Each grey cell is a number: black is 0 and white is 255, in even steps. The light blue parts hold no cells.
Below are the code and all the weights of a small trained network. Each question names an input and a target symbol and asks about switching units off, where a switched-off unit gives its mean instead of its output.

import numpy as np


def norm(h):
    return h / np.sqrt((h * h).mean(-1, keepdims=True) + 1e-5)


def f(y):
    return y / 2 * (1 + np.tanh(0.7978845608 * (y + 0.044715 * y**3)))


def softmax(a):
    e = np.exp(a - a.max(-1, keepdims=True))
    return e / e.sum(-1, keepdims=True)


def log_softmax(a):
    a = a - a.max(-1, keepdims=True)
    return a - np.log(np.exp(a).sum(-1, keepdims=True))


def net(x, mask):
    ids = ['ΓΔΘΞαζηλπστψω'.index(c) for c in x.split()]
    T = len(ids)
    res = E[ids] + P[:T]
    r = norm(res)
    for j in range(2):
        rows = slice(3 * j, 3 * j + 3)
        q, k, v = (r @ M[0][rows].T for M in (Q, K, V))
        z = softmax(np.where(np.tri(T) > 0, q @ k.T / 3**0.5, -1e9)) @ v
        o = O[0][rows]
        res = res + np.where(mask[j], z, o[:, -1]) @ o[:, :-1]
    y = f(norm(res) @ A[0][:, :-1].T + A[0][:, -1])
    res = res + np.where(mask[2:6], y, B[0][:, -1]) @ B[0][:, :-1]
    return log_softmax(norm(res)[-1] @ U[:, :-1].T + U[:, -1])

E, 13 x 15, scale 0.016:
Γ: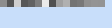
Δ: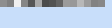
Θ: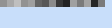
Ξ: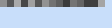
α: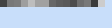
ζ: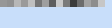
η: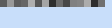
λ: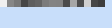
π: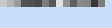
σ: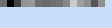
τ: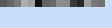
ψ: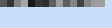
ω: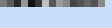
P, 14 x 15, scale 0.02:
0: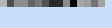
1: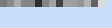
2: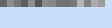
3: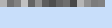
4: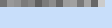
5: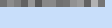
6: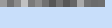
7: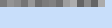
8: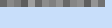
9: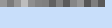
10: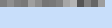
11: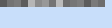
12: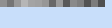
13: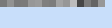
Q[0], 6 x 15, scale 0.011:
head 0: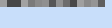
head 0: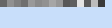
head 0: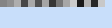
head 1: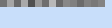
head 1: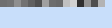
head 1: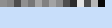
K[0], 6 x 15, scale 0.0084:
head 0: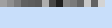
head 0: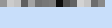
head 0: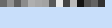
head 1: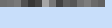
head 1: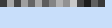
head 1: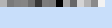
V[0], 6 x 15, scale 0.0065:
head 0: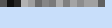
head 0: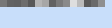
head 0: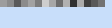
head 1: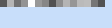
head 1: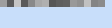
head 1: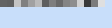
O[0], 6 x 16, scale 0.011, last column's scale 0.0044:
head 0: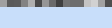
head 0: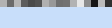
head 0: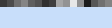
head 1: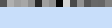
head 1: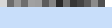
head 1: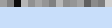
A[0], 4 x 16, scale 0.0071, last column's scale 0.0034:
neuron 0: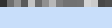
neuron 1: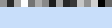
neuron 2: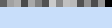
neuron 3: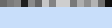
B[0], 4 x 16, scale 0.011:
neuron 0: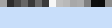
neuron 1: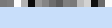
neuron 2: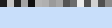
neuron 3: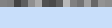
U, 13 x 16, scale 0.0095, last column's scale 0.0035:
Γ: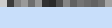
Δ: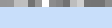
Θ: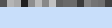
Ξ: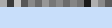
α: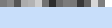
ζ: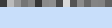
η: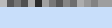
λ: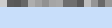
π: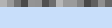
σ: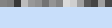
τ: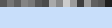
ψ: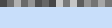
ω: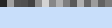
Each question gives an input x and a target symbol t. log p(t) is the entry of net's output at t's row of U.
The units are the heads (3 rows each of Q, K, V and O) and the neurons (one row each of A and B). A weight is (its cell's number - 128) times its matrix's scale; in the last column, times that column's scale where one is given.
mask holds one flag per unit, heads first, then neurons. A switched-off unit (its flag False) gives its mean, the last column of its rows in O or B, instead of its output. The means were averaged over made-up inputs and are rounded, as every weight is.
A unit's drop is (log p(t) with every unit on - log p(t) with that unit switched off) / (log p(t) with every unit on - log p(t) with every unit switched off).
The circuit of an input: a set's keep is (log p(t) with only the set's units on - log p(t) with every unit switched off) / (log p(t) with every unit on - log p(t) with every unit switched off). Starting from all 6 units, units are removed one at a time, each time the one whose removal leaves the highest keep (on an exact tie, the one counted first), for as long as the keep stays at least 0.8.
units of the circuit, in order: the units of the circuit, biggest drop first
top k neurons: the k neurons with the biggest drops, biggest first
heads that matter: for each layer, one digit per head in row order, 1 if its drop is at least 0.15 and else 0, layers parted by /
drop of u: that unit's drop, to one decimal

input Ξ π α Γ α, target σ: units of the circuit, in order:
[head 1; neuron 1]
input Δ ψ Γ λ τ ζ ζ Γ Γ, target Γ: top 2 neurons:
[neuron 3; neuron 2]
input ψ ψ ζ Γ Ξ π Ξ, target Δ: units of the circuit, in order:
[neuron 1]
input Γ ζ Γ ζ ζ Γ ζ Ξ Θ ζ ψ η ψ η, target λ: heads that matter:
10
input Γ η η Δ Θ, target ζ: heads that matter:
01
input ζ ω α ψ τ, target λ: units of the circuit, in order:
[head 0; head 1]
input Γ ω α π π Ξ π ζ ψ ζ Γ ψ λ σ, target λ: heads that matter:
10
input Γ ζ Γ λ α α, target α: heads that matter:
00
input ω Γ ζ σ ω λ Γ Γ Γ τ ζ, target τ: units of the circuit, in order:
[head 0; neuron 0; head 1]
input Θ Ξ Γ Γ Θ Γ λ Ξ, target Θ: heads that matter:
01
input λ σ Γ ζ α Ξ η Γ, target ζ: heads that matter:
01
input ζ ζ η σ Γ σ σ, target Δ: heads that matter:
00
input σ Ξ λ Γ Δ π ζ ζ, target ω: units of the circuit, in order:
[neuron 2; head 1]
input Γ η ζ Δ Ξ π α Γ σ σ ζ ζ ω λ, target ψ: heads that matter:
11
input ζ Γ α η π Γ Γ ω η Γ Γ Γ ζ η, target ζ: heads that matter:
01
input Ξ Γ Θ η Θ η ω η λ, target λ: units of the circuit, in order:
[neuron 1]
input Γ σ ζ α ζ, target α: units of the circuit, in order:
[neuron 1; head 0]
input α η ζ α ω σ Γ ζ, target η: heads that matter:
10
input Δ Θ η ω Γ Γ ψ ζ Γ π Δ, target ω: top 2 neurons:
[neuron 2; neuron 1]
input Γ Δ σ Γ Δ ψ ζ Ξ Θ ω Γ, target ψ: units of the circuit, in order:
[head 1]
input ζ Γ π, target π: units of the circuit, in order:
[neuron 1; head 0]
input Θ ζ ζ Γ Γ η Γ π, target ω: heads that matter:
00
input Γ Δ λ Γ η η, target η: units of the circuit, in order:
[head 0; neuron 1]
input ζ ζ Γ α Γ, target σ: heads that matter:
11
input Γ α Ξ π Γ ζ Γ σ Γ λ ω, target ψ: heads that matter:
01
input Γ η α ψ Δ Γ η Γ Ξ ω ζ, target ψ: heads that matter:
11
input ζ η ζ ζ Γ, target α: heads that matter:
10
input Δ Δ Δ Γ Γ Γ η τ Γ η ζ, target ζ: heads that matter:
01
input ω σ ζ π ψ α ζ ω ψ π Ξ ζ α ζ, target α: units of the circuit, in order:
[neuron 1]
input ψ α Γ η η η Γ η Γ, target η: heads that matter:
11
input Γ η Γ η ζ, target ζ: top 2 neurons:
[neuron 1; neuron 2]
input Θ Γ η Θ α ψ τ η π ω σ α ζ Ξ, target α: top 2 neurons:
[neuron 1; neuron 0]
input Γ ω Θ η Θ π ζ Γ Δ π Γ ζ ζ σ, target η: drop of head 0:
1.2
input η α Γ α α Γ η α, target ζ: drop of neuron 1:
0.1
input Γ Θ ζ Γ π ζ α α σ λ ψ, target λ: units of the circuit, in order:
[head 0]
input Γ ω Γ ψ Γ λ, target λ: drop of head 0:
0.2
